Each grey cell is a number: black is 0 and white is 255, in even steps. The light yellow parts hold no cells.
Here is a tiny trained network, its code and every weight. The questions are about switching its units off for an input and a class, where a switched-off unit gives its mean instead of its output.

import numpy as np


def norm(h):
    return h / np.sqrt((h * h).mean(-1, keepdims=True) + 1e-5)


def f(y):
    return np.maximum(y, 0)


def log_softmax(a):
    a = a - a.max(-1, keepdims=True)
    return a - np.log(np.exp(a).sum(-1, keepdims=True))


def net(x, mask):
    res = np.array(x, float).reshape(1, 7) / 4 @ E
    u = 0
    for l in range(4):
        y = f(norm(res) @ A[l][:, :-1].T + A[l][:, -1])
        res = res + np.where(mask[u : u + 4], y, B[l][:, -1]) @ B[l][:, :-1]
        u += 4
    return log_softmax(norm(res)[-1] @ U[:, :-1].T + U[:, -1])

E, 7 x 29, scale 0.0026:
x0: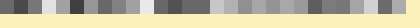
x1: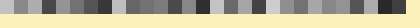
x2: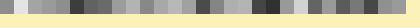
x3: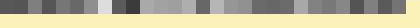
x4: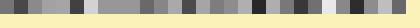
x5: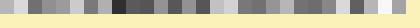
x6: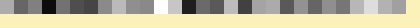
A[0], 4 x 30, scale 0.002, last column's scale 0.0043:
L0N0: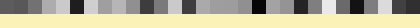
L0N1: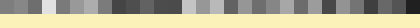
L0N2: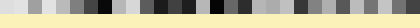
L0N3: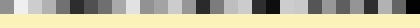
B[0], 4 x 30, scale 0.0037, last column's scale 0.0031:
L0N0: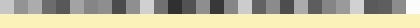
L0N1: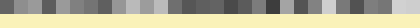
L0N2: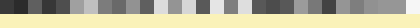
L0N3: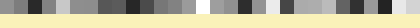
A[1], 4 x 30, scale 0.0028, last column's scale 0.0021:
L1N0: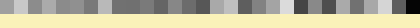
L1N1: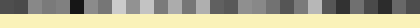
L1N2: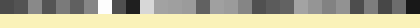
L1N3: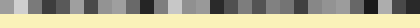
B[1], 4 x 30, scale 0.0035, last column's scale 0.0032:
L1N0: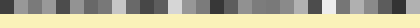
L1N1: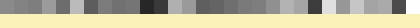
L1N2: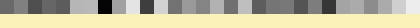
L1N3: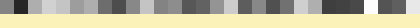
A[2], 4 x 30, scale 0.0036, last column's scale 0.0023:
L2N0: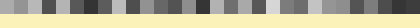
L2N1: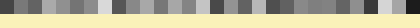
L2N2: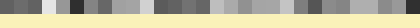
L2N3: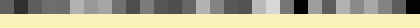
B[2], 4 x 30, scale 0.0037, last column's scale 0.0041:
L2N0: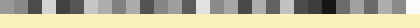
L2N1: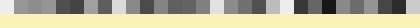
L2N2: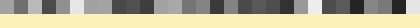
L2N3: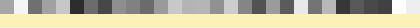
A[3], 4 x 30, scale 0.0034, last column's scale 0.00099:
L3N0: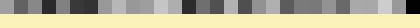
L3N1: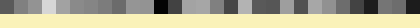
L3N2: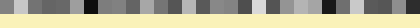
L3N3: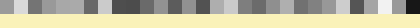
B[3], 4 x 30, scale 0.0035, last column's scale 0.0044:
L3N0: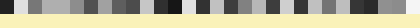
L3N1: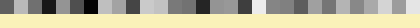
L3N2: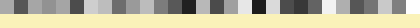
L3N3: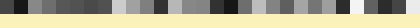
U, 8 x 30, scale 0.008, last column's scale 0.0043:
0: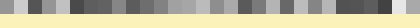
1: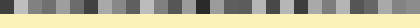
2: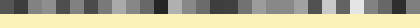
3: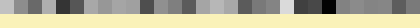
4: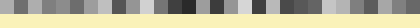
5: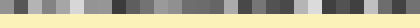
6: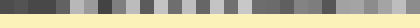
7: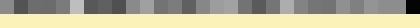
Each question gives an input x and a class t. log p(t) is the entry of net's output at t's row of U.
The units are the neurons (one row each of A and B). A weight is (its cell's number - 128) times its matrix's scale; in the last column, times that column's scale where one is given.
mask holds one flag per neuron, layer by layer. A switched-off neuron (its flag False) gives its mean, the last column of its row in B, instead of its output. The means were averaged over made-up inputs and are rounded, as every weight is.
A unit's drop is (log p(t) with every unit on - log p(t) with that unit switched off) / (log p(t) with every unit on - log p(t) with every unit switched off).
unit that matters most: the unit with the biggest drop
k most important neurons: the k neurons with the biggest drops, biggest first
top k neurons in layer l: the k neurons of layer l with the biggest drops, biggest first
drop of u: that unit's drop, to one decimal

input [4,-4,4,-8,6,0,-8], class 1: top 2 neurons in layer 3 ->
L3N1, L3N2
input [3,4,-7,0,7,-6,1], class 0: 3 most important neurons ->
L2N3, L3N2, L3N3
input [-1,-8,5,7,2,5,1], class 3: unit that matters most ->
L2N1
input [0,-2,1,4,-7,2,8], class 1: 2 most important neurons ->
L3N0, L0N0
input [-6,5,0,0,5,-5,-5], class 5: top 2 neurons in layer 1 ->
L1N3, L1N0
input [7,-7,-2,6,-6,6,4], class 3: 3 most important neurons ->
L2N1, L1N1, L1N3
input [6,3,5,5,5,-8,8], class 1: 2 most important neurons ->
L3N0, L3N3
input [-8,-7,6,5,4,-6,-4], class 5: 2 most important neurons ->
L1N3, L2N0
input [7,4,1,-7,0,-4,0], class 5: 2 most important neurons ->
L2N2, L1N2
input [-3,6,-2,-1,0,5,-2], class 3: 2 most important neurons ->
L2N0, L1N1
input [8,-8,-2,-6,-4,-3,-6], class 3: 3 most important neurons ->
L2N1, L1N3, L3N0
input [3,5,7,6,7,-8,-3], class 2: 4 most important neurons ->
L1N1, L2N3, L3N2, L0N2
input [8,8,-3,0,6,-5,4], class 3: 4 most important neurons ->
L2N0, L1N3, L3N2, L3N3
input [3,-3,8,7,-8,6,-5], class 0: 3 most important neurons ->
L0N3, L0N2, L0N0
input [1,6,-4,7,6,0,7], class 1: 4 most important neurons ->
L3N0, L0N2, L3N2, L2N1
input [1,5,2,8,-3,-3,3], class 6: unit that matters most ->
L1N2
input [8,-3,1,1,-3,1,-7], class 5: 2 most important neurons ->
L2N2, L3N0
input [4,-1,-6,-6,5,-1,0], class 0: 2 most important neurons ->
L2N3, L1N2
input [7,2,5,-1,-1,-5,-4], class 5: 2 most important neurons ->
L2N2, L2N3
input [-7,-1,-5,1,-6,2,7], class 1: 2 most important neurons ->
L3N0, L2N2
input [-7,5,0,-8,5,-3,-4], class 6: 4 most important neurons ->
L0N2, L2N2, L3N2, L0N0
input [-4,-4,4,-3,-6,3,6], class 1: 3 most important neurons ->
L3N0, L0N0, L2N3
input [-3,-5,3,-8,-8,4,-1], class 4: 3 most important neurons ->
L3N2, L1N2, L2N0
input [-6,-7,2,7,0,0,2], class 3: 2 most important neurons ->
L2N1, L0N2
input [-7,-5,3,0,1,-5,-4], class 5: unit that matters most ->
L1N3
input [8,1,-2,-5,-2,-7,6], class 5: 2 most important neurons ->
L2N2, L3N3
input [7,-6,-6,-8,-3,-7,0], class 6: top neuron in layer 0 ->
L0N2
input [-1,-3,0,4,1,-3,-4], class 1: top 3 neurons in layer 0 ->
L0N2, L0N1, L0N3
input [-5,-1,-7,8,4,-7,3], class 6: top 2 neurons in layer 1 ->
L1N2, L1N1
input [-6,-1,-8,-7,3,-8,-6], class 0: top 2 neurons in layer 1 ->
L1N0, L1N2
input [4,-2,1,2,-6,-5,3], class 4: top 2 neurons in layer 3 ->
L3N2, L3N3
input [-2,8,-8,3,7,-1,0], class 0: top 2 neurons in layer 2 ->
L2N3, L2N1
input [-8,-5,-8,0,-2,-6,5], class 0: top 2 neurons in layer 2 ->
L2N3, L2N2
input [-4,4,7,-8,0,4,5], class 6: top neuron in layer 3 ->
L3N2
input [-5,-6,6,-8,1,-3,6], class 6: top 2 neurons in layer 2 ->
L2N3, L2N0
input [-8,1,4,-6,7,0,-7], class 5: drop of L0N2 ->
0.1
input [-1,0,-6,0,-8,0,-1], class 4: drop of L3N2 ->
1.6
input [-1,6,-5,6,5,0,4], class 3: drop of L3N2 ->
0.4
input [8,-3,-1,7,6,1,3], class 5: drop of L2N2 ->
1.7
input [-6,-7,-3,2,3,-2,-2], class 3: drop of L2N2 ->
0.1
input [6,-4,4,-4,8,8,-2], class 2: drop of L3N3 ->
1.2
